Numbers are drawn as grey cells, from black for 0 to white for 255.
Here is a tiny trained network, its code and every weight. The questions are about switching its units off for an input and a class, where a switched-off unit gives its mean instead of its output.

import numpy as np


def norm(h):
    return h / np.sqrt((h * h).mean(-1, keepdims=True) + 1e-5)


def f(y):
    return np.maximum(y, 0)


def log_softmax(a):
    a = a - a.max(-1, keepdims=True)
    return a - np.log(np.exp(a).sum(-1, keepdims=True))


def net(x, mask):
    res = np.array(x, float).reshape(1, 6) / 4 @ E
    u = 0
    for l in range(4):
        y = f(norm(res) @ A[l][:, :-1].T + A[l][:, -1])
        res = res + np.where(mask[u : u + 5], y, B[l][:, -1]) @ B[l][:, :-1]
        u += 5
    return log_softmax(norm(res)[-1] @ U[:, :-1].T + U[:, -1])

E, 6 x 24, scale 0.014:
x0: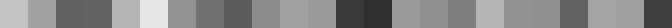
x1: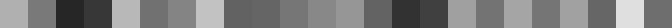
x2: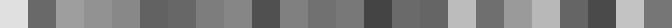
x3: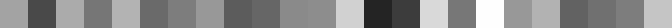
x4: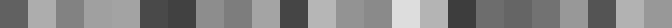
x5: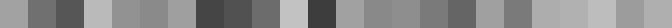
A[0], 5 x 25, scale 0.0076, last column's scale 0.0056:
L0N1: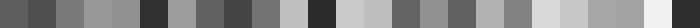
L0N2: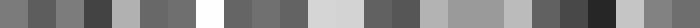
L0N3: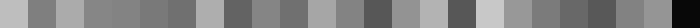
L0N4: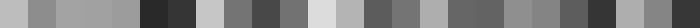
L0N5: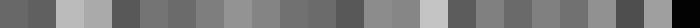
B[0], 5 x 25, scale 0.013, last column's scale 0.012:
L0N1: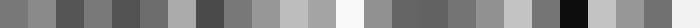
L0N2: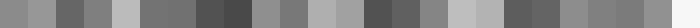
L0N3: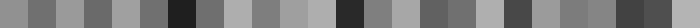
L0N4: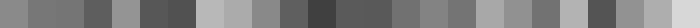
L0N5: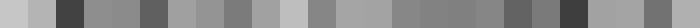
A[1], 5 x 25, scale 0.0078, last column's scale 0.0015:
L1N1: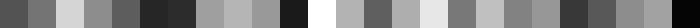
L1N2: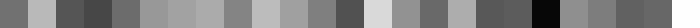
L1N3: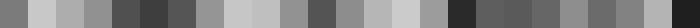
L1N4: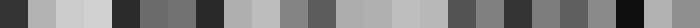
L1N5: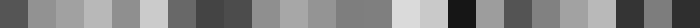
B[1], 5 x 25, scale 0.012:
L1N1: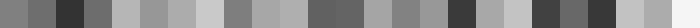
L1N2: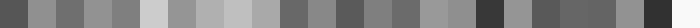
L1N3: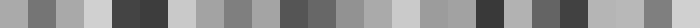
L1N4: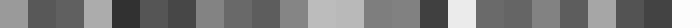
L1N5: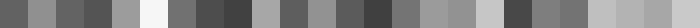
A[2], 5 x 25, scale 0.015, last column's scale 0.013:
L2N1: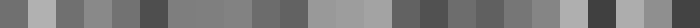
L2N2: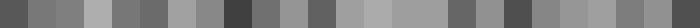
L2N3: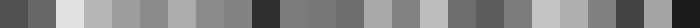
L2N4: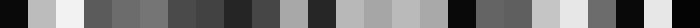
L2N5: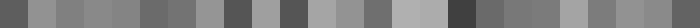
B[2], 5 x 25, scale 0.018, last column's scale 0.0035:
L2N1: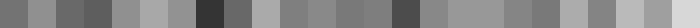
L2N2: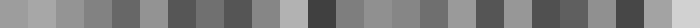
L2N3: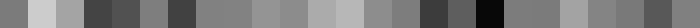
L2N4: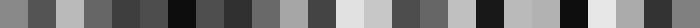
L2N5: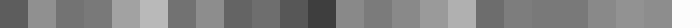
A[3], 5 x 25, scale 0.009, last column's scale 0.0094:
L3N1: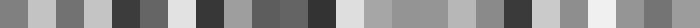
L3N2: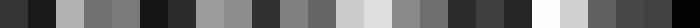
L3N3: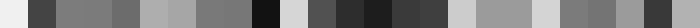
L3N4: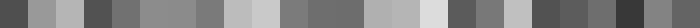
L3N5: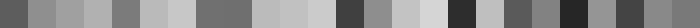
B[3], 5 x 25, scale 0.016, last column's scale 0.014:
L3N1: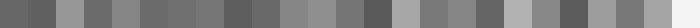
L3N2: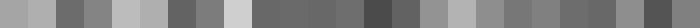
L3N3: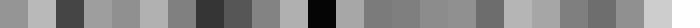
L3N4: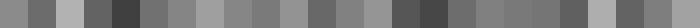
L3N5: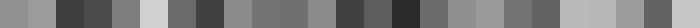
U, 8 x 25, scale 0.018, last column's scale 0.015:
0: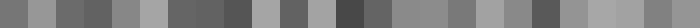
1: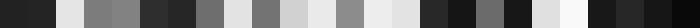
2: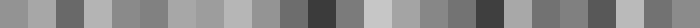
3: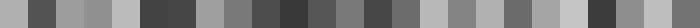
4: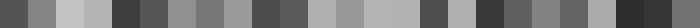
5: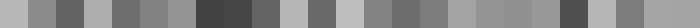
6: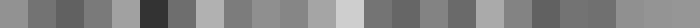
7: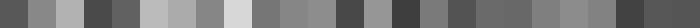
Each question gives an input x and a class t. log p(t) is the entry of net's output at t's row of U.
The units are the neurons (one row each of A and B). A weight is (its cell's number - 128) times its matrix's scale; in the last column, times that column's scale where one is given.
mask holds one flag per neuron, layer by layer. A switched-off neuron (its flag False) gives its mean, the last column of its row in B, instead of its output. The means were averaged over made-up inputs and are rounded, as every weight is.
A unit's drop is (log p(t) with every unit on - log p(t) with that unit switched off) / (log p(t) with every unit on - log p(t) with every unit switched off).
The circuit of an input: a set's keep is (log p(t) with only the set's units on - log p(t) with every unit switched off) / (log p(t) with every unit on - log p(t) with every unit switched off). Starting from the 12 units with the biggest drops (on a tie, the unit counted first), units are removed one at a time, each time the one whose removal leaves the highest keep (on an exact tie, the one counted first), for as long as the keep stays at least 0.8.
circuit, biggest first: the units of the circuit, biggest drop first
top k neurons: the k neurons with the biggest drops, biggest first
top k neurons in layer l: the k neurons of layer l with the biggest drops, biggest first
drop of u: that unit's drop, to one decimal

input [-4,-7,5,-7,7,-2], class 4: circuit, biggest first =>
(L1N4)
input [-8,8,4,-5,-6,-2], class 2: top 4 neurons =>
(L0N1 L1N4 L1N2 L3N1)
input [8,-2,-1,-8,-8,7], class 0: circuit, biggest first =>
(L1N4 L0N1)
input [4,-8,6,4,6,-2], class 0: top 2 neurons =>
(L0N3 L3N5)
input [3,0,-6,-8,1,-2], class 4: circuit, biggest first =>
(L1N1 L3N3)
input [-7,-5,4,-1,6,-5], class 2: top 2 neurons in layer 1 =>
(L1N1 L1N3)
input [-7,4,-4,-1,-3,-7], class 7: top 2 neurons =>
(L1N2 L3N3)
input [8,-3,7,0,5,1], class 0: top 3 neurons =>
(L0N3 L1N4 L3N5)
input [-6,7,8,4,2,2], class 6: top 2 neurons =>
(L0N1 L0N4)
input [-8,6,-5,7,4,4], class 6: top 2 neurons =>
(L3N3 L0N4)
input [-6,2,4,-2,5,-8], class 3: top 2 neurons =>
(L0N2 L0N4)
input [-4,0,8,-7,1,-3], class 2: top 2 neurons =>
(L1N4 L2N1)
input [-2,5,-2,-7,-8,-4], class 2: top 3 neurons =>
(L3N5 L0N3 L1N5)
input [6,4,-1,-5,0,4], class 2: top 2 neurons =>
(L0N1 L1N2)
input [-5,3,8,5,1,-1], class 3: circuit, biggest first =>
(L0N4)
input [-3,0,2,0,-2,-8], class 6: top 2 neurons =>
(L1N1 L3N3)
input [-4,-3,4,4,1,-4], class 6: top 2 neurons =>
(L1N1 L0N5)
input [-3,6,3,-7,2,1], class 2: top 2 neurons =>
(L0N2 L1N2)
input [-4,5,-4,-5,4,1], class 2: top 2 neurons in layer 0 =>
(L0N1 L0N3)
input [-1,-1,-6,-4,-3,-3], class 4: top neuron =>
(L1N4)
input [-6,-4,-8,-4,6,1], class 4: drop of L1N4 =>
0.2
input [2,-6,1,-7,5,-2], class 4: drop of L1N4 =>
0.2
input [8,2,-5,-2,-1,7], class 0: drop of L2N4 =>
0.0
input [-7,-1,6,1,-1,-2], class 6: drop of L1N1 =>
0.1
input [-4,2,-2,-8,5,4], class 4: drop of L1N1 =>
0.1
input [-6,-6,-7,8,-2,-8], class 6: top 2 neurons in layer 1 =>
(L1N1 L1N4)
